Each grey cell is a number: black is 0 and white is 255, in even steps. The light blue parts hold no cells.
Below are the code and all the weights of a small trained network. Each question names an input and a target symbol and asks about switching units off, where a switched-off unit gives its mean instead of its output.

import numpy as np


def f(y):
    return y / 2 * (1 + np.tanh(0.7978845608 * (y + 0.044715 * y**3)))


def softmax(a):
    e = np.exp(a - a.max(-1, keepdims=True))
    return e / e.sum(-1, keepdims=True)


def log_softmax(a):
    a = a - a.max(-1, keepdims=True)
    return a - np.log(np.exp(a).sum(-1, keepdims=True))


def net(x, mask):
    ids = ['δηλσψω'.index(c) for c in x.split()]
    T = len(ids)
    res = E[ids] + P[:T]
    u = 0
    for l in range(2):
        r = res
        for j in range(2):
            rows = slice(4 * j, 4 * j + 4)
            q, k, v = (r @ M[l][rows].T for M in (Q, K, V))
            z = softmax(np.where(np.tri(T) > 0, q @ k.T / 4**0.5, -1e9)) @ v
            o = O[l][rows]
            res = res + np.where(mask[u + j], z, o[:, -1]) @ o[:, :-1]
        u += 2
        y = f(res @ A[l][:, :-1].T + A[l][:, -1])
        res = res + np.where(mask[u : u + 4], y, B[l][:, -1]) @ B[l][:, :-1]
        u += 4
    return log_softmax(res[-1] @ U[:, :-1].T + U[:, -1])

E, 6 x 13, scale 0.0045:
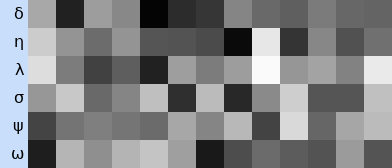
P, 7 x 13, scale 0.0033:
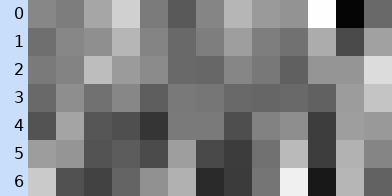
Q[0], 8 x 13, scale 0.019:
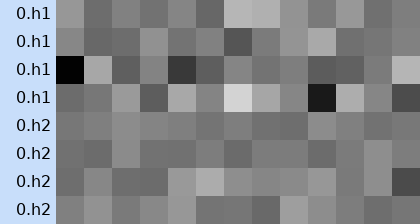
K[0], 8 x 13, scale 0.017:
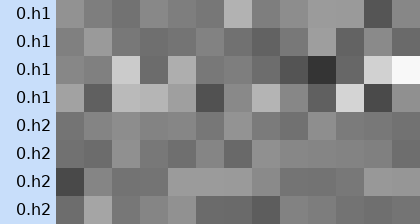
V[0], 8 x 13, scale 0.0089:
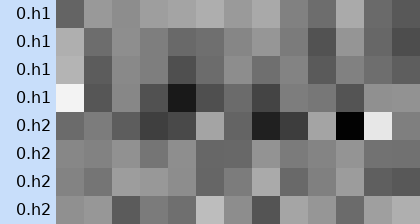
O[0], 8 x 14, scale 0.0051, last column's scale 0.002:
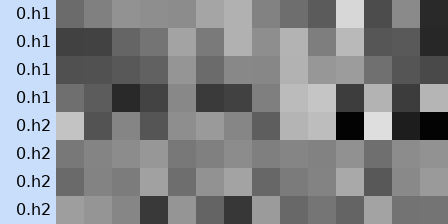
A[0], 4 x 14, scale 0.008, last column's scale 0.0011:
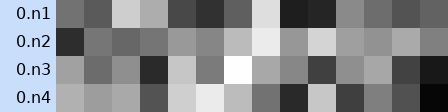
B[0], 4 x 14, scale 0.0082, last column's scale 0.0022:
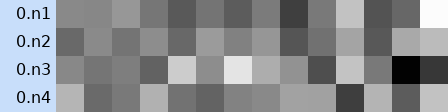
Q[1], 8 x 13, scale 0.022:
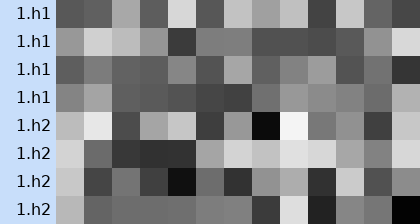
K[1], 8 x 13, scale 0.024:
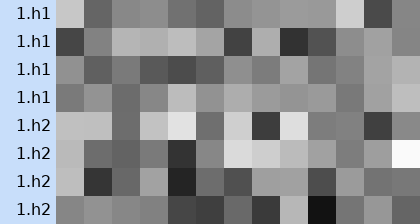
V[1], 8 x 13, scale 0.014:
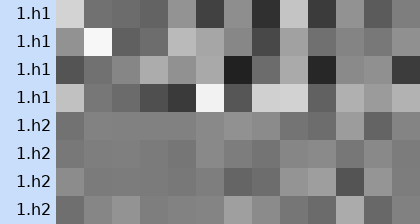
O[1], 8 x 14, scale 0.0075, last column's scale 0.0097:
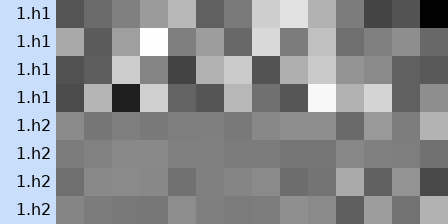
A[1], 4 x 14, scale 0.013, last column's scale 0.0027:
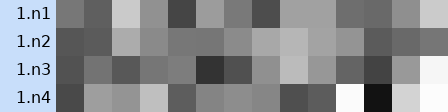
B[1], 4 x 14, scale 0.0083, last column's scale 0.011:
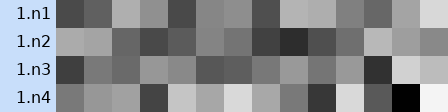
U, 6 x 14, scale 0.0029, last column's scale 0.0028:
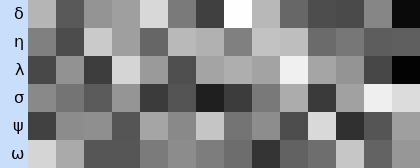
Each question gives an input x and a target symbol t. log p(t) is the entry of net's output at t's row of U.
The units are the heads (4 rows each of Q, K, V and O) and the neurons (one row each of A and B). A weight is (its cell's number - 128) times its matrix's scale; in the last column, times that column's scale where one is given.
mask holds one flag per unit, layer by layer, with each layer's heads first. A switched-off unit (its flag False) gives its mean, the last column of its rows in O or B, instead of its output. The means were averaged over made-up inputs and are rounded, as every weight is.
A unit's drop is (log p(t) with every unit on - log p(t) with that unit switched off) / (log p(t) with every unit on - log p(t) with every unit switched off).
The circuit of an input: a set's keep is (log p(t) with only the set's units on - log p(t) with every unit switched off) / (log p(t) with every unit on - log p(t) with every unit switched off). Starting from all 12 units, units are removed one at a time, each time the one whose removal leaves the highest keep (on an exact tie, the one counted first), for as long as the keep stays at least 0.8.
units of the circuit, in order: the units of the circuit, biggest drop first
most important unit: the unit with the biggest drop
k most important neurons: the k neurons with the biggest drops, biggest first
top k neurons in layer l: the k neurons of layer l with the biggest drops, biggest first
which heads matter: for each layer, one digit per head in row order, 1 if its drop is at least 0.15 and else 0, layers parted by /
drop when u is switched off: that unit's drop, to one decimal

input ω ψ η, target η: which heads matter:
10 / 10
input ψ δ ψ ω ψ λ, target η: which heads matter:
00 / 10
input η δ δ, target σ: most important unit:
0.h1
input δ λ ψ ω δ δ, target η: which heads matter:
01 / 10
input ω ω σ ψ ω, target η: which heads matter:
00 / 10
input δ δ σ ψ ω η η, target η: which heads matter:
01 / 10
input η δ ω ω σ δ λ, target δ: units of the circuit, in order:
[0.h1, 1.h1, 0.n1]
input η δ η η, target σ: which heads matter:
00 / 10
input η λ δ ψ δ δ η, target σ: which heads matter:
10 / 10
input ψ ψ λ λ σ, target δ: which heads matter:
11 / 10
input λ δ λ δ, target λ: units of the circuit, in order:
[1.h1, 0.h1]
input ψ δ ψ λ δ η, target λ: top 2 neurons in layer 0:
[0.n1, 0.n4]
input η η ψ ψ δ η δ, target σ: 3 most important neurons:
[1.n4, 1.n2, 1.n3]
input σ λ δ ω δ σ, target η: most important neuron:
[1.n1]
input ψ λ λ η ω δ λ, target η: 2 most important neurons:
[1.n1, 1.n3]
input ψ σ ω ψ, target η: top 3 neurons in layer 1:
[1.n1, 1.n3, 1.n2]
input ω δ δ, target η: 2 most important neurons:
[1.n1, 1.n3]
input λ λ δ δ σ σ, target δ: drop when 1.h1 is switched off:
1.0
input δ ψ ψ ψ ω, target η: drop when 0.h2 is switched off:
0.1
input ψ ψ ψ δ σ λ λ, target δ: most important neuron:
[1.n1]
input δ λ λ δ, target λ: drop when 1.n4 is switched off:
-0.2
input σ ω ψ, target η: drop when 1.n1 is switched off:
0.4
